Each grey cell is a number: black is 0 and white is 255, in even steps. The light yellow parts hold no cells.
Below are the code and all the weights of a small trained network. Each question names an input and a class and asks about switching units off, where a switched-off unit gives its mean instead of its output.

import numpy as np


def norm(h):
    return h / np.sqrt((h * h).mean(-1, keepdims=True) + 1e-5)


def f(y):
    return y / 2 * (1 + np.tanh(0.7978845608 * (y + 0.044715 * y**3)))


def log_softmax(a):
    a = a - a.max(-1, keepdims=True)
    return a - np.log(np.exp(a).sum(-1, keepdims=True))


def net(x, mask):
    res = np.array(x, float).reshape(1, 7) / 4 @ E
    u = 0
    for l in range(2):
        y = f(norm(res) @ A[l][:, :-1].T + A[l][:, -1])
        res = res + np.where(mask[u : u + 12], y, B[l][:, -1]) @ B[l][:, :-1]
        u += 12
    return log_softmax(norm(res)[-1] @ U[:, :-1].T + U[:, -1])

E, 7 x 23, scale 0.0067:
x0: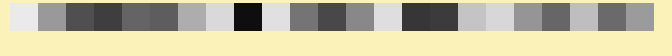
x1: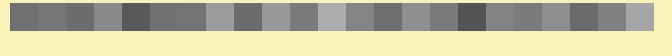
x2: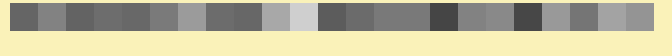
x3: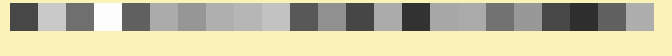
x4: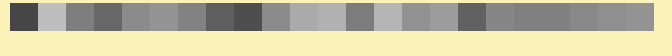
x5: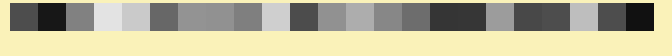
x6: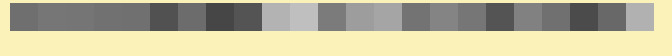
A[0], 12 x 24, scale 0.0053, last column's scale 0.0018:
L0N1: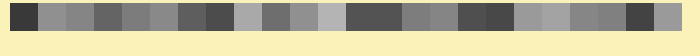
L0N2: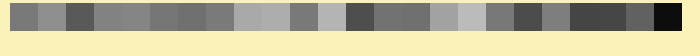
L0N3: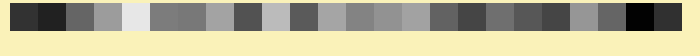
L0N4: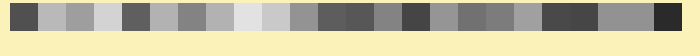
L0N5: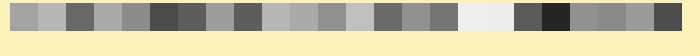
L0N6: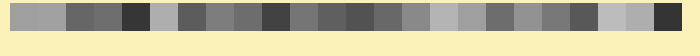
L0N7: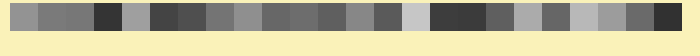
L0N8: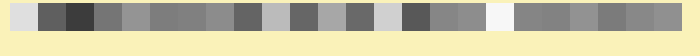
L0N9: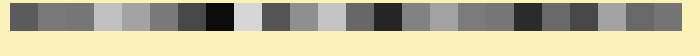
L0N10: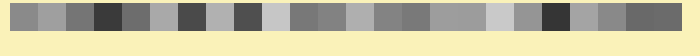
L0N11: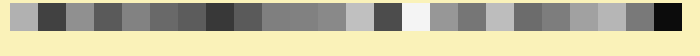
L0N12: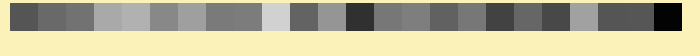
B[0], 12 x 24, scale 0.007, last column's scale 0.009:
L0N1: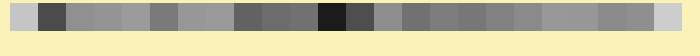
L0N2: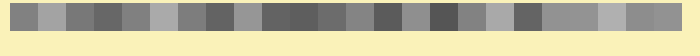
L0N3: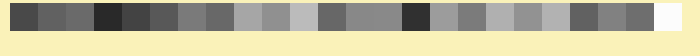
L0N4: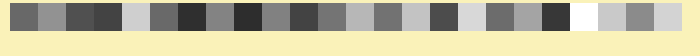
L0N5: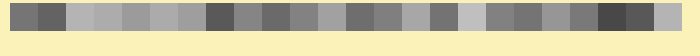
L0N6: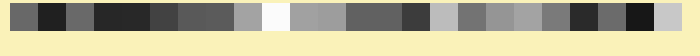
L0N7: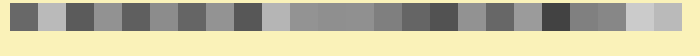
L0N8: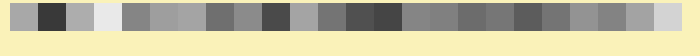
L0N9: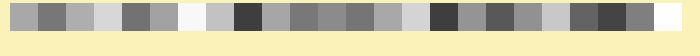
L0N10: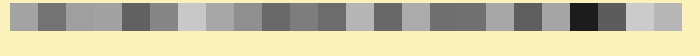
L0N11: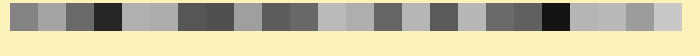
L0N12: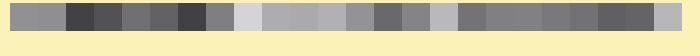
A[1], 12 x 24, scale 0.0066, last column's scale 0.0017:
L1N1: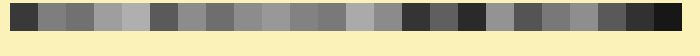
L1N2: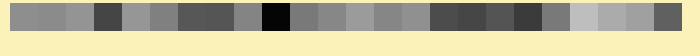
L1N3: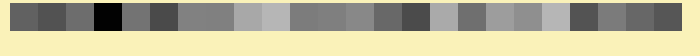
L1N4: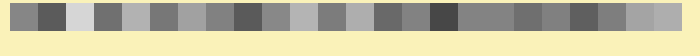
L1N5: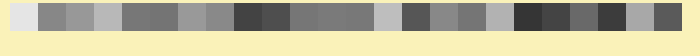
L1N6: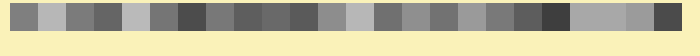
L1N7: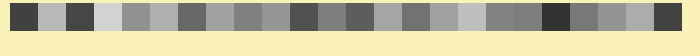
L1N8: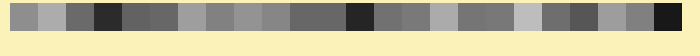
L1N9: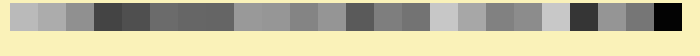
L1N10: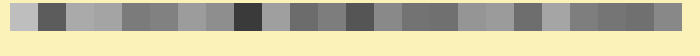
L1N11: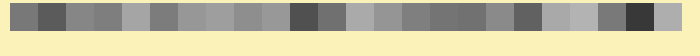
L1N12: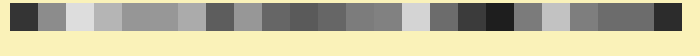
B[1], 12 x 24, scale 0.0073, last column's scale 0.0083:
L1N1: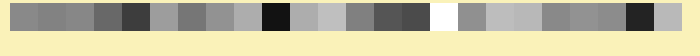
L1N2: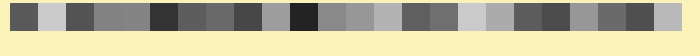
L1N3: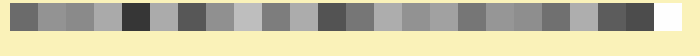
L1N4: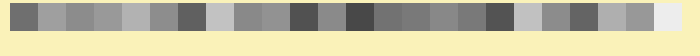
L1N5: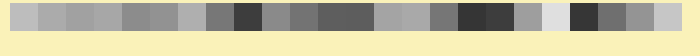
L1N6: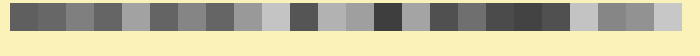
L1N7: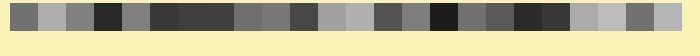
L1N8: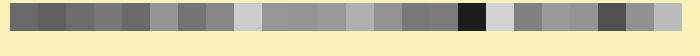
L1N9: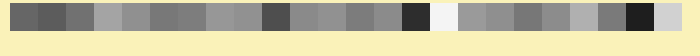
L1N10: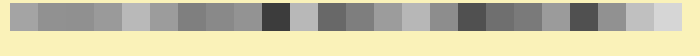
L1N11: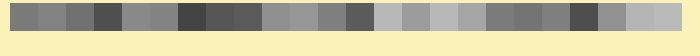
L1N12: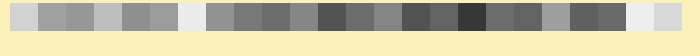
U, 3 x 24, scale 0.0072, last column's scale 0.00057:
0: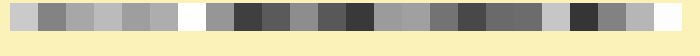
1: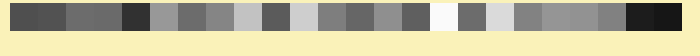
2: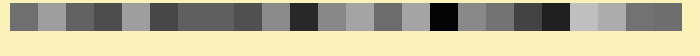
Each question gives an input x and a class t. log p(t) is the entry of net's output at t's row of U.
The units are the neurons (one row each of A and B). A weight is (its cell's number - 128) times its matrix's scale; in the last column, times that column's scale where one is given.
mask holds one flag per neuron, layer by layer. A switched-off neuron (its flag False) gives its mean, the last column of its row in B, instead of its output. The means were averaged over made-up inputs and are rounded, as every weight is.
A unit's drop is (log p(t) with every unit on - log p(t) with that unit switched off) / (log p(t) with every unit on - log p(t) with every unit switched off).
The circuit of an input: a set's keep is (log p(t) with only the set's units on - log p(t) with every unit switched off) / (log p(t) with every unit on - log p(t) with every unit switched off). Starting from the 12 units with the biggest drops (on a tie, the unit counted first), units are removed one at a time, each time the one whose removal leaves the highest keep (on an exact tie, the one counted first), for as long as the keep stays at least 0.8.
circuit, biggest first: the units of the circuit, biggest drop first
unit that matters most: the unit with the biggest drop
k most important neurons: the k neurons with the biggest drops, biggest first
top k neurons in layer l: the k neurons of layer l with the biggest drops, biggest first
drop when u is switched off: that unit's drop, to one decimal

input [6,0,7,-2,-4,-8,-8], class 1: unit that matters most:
L0N6
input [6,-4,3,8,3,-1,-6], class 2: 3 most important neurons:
[L0N4; L1N7; L0N9]
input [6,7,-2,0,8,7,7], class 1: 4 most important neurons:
[L0N3; L0N9; L1N1; L0N12]
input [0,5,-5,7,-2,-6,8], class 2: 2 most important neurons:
[L0N4; L0N3]
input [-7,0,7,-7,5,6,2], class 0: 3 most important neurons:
[L0N9; L0N4; L1N12]
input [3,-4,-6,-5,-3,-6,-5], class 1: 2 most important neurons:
[L0N6; L0N4]
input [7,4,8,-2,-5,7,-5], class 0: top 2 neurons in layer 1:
[L1N5; L1N10]
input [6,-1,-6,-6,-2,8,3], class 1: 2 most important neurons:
[L0N3; L0N9]
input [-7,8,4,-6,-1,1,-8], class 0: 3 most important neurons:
[L0N9; L0N4; L1N12]
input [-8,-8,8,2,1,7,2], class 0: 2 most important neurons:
[L0N9; L1N12]
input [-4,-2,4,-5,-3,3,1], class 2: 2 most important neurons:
[L0N11; L0N7]
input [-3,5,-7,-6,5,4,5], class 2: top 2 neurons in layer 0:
[L0N11; L0N6]
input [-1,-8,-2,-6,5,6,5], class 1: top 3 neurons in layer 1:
[L1N1; L1N3; L1N7]
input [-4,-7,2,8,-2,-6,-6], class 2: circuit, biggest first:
[L0N4]
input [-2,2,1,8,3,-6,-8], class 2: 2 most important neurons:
[L0N4; L0N3]
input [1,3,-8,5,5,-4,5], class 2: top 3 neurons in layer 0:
[L0N4; L0N3; L0N12]
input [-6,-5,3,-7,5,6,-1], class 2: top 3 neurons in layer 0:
[L0N11; L0N6; L0N7]
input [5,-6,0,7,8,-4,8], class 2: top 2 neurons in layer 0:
[L0N4; L0N9]
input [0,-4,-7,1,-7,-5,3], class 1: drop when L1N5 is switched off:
0.0
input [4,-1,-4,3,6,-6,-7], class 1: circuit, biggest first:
[L0N6]
